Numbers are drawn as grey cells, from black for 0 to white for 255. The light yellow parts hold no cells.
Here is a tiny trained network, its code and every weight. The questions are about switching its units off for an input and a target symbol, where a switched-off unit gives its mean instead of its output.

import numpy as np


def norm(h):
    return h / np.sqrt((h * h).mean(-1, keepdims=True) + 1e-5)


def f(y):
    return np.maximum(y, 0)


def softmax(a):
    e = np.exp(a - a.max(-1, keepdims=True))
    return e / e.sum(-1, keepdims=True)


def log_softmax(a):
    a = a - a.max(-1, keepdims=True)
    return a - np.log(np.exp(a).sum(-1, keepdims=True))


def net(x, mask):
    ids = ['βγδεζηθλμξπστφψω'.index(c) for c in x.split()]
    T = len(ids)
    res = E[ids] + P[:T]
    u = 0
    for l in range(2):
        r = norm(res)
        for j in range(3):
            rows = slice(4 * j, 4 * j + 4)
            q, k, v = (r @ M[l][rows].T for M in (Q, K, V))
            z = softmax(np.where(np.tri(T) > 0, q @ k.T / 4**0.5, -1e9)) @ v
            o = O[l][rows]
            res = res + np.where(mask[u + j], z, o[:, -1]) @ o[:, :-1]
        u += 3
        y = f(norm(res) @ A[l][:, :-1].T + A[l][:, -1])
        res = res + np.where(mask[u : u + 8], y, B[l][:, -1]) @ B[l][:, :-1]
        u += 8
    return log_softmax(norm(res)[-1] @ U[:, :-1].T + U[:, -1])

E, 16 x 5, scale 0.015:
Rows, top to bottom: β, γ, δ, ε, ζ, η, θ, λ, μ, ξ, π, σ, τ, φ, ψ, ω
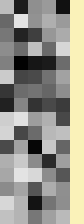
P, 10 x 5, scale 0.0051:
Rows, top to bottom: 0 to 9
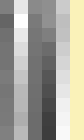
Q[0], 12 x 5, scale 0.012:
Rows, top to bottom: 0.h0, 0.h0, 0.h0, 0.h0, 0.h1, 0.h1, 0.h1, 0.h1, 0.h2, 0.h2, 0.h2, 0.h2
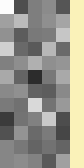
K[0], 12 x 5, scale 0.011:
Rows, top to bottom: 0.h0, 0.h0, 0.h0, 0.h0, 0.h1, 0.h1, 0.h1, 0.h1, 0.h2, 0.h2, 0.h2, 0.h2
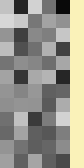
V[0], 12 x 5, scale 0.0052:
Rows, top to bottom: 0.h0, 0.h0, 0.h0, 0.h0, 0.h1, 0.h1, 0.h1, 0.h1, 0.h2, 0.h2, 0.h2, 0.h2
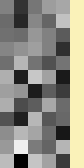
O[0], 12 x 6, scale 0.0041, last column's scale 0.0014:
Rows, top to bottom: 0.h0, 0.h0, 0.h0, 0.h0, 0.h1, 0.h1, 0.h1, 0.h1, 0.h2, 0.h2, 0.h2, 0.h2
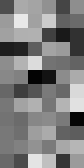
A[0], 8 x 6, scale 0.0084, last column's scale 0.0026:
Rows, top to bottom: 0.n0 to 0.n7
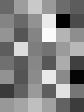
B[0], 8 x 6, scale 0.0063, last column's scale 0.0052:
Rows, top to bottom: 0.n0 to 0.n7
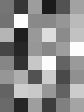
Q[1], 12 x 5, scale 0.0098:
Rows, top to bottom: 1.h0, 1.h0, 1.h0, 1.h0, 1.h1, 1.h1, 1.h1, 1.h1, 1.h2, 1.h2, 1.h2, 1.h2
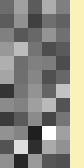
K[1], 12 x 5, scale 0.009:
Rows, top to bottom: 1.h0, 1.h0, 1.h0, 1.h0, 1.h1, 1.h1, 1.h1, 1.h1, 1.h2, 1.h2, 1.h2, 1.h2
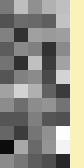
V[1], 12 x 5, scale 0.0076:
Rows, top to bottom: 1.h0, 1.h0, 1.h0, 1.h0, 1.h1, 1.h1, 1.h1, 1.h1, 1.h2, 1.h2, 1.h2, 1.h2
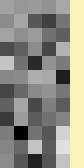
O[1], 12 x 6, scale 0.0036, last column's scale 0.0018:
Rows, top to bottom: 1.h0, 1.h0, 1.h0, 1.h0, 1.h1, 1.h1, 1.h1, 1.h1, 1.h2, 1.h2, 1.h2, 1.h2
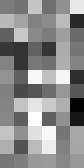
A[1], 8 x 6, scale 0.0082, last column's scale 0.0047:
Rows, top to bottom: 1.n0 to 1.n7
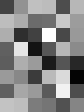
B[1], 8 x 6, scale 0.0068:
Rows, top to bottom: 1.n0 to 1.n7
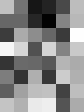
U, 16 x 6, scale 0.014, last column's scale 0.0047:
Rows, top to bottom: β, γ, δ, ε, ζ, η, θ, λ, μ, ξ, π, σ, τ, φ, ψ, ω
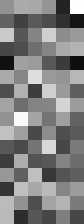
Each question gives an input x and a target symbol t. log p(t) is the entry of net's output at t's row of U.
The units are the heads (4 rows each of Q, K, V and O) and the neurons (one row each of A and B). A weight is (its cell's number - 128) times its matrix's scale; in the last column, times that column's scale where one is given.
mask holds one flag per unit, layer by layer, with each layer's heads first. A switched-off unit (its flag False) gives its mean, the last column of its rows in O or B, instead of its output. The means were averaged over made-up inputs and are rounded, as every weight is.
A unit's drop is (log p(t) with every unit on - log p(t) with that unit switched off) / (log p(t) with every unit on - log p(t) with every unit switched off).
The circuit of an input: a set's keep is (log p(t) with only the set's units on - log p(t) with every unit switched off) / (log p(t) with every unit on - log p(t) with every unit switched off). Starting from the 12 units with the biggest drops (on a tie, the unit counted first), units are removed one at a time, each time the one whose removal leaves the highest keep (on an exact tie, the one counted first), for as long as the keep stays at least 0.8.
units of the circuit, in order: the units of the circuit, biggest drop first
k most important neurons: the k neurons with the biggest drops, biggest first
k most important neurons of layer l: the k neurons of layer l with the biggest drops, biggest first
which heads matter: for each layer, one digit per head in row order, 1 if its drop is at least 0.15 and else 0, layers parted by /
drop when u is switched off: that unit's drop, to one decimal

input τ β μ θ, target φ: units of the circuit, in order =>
1.h1, 1.n1
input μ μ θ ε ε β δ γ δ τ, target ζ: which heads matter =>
000 / 001
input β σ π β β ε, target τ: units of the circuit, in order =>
0.h2, 1.n0
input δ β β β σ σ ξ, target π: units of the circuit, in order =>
0.h2, 1.n2
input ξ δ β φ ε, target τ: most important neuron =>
0.n0
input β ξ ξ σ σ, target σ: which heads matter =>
001 / 001
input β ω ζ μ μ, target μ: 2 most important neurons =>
0.n1, 0.n7
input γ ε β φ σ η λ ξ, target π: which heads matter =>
001 / 000
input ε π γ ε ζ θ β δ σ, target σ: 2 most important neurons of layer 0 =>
0.n1, 0.n3
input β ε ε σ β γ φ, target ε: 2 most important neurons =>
0.n1, 0.n3
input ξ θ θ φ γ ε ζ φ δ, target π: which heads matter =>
010 / 001
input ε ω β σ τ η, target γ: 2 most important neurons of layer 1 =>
1.n2, 1.n3
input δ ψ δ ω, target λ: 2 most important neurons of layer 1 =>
1.n1, 1.n5
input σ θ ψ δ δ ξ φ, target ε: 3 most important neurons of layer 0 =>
0.n3, 0.n2, 0.n1
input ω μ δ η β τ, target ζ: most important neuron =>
0.n1
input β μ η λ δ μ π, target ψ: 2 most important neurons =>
1.n3, 1.n5
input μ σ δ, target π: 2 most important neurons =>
0.n2, 1.n2
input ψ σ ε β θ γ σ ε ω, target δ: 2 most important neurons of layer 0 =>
0.n2, 0.n1
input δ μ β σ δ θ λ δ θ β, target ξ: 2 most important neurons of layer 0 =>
0.n1, 0.n3
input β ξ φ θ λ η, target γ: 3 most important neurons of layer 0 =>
0.n4, 0.n0, 0.n7
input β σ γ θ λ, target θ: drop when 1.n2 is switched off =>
0.1
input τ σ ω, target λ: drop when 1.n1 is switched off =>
0.2
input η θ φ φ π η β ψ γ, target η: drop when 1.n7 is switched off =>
0.0
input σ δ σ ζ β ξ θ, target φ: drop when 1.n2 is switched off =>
0.1
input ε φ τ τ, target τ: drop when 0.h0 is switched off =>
0.1
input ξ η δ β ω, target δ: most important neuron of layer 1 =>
1.n6
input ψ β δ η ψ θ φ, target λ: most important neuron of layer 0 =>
0.n1
